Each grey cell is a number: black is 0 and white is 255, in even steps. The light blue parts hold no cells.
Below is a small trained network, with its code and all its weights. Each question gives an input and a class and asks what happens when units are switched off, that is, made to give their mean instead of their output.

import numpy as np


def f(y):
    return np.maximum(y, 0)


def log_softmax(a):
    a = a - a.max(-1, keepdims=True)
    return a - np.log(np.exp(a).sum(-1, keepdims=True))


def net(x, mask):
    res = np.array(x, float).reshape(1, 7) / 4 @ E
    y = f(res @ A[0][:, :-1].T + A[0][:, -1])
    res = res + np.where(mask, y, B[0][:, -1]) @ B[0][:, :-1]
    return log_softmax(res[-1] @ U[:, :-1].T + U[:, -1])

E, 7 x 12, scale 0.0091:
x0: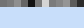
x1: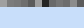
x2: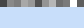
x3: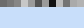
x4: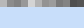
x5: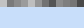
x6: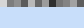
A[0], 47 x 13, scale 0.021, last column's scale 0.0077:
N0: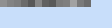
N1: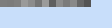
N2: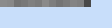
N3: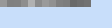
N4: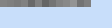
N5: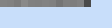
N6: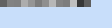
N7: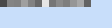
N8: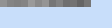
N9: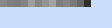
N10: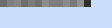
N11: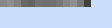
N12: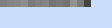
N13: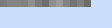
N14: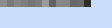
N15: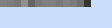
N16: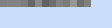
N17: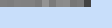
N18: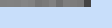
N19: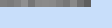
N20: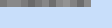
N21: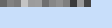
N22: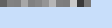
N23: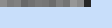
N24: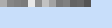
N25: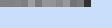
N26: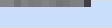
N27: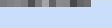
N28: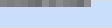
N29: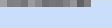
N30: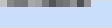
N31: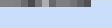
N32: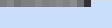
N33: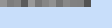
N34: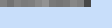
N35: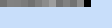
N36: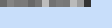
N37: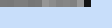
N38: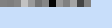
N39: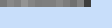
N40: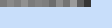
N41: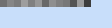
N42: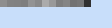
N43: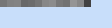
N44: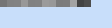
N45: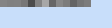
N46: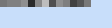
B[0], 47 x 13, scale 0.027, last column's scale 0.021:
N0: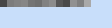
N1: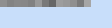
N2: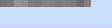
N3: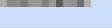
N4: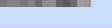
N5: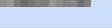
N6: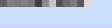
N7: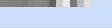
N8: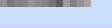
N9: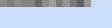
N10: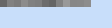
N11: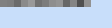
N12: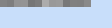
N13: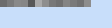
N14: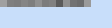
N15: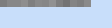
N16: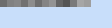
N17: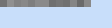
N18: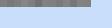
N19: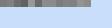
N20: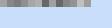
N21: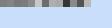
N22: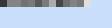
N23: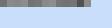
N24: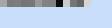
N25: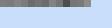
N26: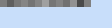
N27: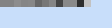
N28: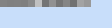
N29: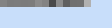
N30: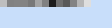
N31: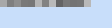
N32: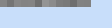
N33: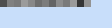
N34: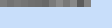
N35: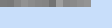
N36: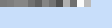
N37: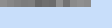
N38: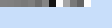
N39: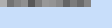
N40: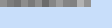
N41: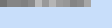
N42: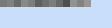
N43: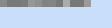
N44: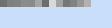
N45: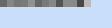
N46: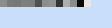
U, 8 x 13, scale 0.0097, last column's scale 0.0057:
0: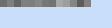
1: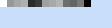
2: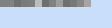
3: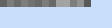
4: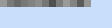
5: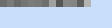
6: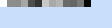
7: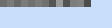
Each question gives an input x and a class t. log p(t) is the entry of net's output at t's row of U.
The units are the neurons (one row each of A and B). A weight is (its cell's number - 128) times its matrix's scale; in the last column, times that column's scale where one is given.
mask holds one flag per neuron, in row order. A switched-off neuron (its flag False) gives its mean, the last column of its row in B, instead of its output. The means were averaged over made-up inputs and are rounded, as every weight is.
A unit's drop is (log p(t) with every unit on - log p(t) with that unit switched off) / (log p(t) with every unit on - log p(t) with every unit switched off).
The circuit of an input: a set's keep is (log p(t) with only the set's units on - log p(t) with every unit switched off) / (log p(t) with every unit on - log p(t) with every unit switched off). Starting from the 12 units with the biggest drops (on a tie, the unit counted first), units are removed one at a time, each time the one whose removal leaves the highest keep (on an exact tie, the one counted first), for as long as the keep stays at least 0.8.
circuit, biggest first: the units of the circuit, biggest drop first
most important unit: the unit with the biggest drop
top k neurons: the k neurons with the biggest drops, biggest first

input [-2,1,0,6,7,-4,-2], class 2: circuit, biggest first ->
(N46; N21)
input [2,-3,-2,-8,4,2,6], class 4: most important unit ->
N30
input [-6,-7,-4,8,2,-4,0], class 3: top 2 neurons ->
(N7; N46)
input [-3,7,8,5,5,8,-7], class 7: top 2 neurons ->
(N38; N46)
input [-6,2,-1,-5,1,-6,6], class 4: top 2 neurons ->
(N22; N6)
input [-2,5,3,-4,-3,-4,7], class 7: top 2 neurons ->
(N46; N24)
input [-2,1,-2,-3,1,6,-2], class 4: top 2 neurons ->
(N44; N24)
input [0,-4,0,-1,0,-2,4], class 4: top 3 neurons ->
(N22; N6; N44)
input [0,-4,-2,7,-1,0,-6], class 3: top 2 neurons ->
(N7; N36)
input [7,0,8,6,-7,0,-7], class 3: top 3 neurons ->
(N7; N36; N24)
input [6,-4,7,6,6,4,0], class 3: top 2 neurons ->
(N38; N7)
